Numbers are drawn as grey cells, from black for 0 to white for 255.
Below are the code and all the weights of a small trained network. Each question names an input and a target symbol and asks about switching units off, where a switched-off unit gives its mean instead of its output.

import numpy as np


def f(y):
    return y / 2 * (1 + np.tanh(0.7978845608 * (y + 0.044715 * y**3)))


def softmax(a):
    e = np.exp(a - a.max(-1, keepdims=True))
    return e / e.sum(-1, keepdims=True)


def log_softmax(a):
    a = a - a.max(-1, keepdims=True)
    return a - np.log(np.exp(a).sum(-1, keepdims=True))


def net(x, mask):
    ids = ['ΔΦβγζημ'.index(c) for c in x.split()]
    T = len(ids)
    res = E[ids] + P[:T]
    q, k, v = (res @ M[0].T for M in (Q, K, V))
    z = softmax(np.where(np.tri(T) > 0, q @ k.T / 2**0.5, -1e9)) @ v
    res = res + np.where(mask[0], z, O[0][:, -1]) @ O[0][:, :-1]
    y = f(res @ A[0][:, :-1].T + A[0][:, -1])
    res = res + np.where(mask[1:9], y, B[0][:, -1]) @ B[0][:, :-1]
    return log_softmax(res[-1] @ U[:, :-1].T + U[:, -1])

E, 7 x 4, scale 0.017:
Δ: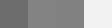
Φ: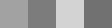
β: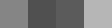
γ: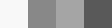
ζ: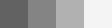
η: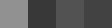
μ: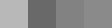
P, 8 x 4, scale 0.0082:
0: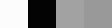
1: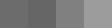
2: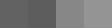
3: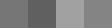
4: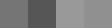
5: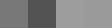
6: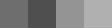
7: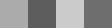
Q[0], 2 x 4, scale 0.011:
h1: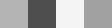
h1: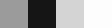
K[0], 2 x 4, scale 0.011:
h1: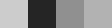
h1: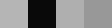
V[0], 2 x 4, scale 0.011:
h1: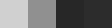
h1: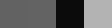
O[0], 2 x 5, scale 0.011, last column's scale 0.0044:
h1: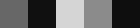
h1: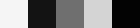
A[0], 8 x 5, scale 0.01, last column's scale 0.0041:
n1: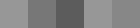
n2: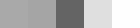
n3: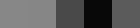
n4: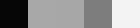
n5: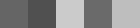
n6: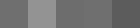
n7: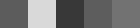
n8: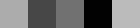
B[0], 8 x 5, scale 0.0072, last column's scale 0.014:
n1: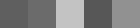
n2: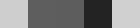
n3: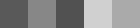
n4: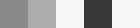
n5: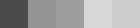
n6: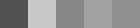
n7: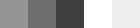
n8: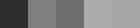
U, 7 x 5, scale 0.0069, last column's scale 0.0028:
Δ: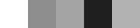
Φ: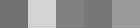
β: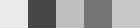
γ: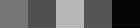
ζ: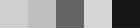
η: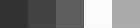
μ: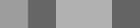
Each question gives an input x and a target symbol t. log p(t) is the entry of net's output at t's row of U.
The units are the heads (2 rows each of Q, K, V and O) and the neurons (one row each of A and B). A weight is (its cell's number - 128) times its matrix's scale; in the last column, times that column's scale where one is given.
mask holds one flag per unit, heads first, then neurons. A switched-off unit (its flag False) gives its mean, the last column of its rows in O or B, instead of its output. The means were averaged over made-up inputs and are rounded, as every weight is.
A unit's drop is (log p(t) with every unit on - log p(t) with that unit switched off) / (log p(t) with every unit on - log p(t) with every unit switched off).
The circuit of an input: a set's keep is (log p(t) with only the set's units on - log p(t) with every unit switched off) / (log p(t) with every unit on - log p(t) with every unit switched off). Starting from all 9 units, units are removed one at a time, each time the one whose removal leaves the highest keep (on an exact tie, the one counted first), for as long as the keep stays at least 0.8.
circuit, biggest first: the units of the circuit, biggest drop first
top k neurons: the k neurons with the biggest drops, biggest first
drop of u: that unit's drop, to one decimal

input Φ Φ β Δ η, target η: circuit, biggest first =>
(n4; n8)
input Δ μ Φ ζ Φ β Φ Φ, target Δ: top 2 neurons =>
(n7; n5)
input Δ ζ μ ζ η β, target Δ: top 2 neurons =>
(n2; n7)
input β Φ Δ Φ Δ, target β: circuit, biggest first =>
(h1; n2)
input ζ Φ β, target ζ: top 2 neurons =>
(n7; n2)
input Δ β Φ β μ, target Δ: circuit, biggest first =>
(h1; n7; n2)
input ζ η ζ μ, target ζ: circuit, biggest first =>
(h1; n7)
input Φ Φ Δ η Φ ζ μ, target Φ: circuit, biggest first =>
(h1)
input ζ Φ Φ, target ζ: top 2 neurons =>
(n7; n4)
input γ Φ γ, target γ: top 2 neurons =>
(n7; n4)
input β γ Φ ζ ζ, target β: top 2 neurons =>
(n2; n7)
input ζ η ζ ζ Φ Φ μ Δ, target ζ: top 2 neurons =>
(n7; n4)
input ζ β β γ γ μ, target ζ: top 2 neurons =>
(n4; n7)
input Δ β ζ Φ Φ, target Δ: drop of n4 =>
-0.1
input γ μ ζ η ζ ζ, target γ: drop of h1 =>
0.5
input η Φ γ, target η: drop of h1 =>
0.5
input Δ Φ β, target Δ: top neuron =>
(n2)
